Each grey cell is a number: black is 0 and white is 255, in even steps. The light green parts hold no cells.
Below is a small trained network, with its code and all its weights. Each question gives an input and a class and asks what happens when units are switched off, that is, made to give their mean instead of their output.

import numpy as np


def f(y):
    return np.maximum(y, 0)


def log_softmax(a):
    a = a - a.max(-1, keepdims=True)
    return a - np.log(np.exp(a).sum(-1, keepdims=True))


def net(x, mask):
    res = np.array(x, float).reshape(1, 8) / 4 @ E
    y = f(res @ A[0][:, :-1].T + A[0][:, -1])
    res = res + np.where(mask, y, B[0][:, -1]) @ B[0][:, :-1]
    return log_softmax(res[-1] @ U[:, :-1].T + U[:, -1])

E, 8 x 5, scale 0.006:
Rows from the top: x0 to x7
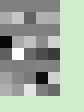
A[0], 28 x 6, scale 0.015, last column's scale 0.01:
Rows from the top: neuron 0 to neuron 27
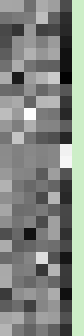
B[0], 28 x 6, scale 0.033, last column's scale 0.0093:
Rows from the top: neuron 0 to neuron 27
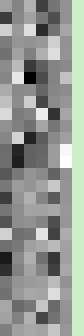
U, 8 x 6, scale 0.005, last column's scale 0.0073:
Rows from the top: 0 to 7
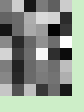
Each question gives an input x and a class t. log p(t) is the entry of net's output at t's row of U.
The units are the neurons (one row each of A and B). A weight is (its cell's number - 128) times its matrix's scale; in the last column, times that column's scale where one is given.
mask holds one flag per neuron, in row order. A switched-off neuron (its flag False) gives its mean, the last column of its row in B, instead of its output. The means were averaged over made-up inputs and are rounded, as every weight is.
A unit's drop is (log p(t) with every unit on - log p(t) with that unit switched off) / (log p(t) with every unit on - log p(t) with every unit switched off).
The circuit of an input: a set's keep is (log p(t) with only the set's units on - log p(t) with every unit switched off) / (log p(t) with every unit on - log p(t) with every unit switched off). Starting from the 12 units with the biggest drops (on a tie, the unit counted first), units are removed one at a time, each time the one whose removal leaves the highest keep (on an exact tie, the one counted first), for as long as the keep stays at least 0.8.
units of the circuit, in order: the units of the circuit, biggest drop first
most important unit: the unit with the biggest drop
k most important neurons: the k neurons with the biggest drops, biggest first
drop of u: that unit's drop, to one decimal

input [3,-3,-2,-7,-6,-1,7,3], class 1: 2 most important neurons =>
[neuron 20; neuron 15]
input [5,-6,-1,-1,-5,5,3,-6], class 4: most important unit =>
neuron 19
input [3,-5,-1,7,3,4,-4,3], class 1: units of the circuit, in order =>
[neuron 24; neuron 4]
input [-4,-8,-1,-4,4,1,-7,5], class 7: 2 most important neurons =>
[neuron 2; neuron 22]
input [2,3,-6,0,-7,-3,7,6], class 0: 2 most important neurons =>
[neuron 6; neuron 21]
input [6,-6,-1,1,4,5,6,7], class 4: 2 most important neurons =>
[neuron 9; neuron 21]
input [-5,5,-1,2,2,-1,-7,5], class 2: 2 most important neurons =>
[neuron 21; neuron 1]
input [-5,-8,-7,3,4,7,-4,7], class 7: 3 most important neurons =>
[neuron 2; neuron 19; neuron 25]
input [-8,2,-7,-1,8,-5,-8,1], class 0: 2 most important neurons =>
[neuron 11; neuron 5]
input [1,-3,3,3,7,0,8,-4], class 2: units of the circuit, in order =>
[neuron 22; neuron 16]
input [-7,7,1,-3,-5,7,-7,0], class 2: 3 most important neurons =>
[neuron 21; neuron 1; neuron 2]
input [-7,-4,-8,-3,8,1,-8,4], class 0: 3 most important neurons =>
[neuron 11; neuron 5; neuron 22]
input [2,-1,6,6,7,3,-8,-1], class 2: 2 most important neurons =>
[neuron 21; neuron 6]
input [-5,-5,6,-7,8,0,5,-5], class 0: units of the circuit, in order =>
[neuron 11]
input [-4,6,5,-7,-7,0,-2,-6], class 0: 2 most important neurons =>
[neuron 6; neuron 24]
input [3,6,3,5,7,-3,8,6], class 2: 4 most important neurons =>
[neuron 22; neuron 6; neuron 16; neuron 14]
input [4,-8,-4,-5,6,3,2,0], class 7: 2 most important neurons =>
[neuron 2; neuron 6]
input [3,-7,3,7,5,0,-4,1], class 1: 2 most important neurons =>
[neuron 24; neuron 3]
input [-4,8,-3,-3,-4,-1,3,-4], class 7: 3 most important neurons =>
[neuron 8; neuron 0; neuron 26]
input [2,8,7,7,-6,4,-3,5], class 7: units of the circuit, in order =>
[neuron 8]
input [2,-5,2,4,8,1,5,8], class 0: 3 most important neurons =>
[neuron 11; neuron 5; neuron 19]
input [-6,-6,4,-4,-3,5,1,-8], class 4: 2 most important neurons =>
[neuron 19; neuron 25]
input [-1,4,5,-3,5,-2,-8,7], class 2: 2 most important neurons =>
[neuron 21; neuron 1]
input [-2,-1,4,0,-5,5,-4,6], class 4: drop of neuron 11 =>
0.1
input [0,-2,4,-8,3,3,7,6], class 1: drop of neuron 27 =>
0.1
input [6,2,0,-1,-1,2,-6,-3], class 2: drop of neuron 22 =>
-0.1
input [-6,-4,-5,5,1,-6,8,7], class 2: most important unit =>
neuron 22
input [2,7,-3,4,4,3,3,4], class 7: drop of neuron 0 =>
0.2
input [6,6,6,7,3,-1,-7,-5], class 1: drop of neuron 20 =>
-0.1
